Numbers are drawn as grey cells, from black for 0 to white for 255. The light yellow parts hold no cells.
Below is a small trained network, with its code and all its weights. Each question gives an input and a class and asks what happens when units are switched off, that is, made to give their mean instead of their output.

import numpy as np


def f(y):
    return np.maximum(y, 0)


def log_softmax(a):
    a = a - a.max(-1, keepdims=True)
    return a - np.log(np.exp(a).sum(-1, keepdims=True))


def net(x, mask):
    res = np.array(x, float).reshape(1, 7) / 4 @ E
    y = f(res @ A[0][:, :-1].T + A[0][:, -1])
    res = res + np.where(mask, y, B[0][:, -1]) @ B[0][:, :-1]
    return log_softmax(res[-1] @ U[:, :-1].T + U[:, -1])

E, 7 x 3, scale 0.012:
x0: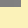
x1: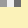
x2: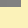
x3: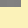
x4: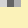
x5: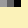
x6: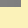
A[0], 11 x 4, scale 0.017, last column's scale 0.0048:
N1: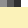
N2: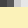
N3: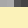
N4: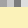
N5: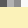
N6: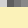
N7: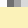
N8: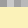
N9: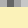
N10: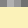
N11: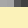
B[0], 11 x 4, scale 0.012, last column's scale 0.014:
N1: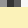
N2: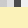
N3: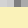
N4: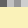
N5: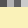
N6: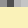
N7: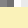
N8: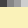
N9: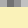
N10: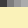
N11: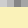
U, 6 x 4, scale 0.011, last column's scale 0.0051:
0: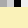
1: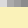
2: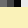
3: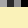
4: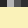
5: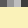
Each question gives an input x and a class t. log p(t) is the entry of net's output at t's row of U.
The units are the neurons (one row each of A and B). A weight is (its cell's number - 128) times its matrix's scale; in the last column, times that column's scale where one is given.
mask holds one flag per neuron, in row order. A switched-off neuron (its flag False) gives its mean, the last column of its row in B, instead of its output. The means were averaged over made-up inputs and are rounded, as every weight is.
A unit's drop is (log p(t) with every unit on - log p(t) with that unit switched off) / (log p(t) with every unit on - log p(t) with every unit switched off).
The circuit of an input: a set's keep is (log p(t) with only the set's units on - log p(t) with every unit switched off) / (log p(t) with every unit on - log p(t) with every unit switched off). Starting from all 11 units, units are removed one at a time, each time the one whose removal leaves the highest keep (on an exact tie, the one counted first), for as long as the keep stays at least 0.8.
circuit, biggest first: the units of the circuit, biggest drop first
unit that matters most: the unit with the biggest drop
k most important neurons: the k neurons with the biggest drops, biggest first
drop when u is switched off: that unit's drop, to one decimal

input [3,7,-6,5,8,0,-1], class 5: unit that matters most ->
N8
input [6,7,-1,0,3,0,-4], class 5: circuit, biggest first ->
N8, N2
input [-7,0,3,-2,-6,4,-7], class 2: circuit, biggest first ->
N2, N1
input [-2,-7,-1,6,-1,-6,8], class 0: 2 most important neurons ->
N2, N7
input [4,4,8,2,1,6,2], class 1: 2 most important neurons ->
N2, N5
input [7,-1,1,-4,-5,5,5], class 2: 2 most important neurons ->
N2, N1
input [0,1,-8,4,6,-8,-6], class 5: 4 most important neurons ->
N8, N10, N7, N3
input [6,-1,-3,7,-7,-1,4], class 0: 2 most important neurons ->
N7, N8
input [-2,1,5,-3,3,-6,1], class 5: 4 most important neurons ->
N8, N10, N3, N11
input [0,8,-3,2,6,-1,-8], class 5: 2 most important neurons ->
N8, N2
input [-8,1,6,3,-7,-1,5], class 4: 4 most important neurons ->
N2, N3, N11, N1
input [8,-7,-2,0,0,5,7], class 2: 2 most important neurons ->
N7, N1
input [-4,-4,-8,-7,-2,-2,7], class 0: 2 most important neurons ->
N7, N2
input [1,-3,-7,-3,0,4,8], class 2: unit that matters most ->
N7
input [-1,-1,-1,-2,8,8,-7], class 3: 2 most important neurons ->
N1, N2
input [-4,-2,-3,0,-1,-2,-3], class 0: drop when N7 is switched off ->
0.4
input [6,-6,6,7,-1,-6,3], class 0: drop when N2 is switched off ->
0.3
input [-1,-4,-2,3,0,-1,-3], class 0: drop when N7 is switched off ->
0.6
